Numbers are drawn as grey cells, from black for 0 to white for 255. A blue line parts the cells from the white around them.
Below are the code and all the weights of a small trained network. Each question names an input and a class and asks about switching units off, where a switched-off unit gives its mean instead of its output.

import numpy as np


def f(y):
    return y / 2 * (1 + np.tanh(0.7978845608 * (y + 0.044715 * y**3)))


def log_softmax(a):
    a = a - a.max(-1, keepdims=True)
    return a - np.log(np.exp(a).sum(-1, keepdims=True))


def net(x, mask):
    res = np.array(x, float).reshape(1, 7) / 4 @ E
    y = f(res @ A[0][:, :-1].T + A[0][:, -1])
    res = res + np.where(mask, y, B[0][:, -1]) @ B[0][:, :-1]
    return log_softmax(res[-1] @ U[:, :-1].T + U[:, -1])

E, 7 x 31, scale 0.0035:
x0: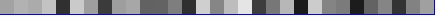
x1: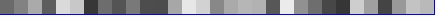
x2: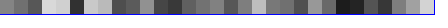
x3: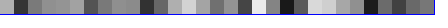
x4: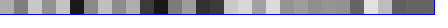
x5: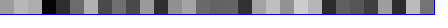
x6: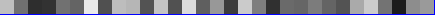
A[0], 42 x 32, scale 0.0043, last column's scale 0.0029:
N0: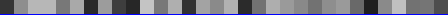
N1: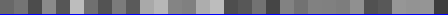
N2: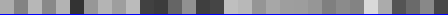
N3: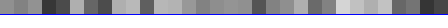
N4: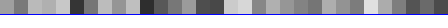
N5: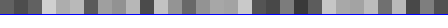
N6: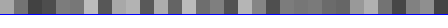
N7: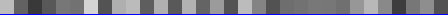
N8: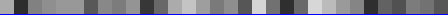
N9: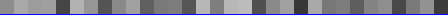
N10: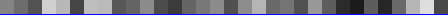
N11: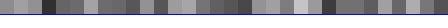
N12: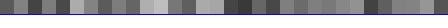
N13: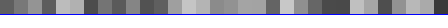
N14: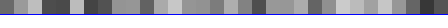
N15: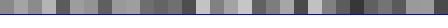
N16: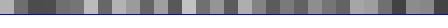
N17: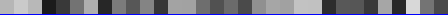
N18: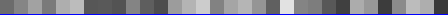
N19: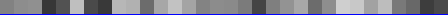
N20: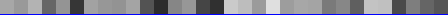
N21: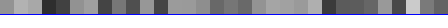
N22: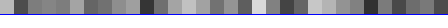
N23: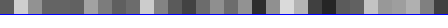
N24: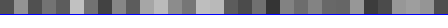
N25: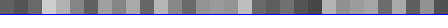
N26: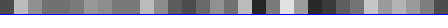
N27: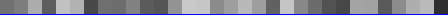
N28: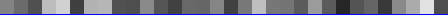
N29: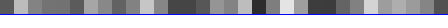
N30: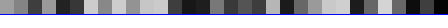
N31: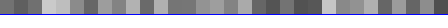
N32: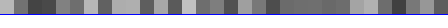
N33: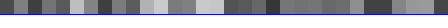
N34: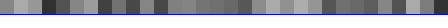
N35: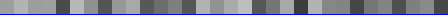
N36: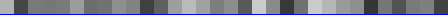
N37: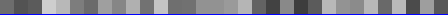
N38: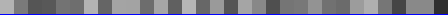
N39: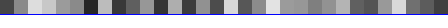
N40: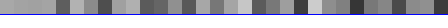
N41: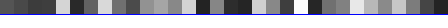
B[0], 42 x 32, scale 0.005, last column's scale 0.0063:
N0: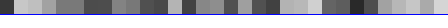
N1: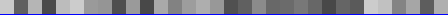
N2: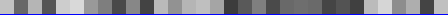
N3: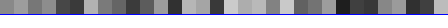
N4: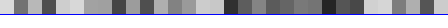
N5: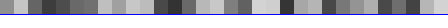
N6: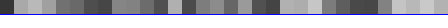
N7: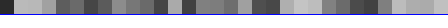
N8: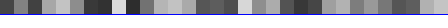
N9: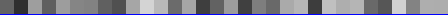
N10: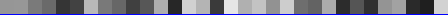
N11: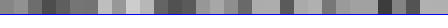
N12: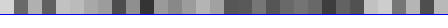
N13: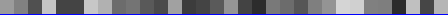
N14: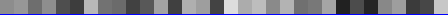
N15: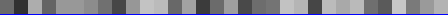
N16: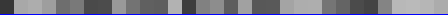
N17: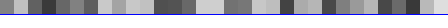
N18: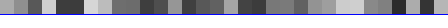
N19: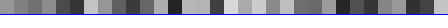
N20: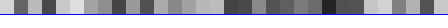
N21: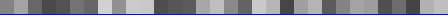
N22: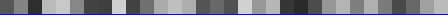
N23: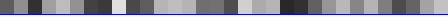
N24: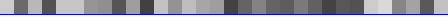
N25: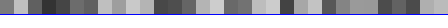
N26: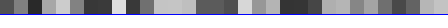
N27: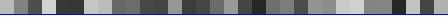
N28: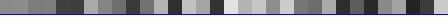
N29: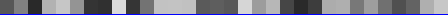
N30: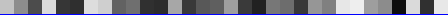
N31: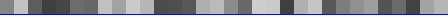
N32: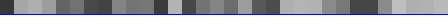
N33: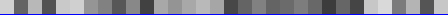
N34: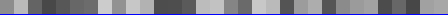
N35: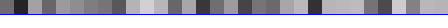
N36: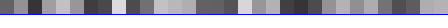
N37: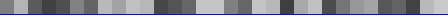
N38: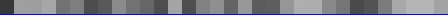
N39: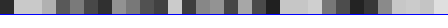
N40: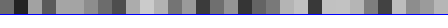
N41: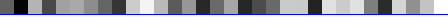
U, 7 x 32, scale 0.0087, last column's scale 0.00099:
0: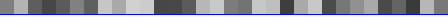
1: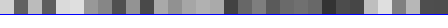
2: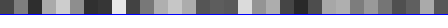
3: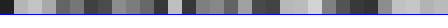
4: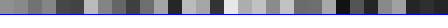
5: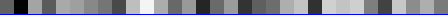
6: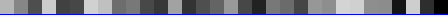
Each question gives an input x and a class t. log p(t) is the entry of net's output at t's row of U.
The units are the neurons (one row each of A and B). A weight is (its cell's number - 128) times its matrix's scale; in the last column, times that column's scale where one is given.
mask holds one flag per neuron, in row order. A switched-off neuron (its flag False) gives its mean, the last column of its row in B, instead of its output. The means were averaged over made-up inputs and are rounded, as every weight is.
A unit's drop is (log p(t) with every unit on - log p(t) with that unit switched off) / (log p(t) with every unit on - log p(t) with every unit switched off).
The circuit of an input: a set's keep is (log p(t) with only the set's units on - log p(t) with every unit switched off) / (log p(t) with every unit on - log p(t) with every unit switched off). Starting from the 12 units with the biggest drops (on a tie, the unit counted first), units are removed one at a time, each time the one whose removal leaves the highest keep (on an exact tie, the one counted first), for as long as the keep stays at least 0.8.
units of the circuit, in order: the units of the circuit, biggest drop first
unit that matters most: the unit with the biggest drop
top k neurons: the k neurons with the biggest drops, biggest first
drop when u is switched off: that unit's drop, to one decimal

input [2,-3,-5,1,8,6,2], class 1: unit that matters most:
N20
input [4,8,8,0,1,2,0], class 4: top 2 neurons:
N10; N28
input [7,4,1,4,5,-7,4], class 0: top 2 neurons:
N5; N37
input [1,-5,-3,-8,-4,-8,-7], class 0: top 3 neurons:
N5; N37; N25
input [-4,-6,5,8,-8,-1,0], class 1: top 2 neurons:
N12; N33
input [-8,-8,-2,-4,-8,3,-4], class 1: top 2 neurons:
N12; N33
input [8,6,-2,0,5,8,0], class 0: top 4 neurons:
N17; N21; N41; N34
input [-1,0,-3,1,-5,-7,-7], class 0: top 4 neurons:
N5; N25; N37; N31
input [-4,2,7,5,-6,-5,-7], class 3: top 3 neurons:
N0; N39; N19
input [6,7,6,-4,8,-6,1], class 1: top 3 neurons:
N4; N2; N20
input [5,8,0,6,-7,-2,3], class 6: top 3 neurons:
N18; N27; N13
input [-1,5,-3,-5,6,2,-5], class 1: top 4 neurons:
N20; N4; N2; N30
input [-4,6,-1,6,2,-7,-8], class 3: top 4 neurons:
N39; N0; N17; N21
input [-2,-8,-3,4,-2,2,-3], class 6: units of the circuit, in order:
N30
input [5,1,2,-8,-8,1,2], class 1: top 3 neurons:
N33; N24; N12
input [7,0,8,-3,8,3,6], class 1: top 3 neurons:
N20; N2; N4
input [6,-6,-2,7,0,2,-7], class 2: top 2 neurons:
N22; N36
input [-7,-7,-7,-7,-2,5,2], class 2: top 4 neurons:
N23; N29; N26; N10
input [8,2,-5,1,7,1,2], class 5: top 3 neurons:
N40; N35; N9
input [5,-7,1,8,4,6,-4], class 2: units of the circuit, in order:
N22
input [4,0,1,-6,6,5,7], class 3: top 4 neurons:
N7; N6; N32; N16
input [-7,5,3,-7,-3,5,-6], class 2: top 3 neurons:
N23; N26; N29
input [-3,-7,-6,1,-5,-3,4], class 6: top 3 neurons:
N30; N10; N28
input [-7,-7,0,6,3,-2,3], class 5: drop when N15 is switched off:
-0.1
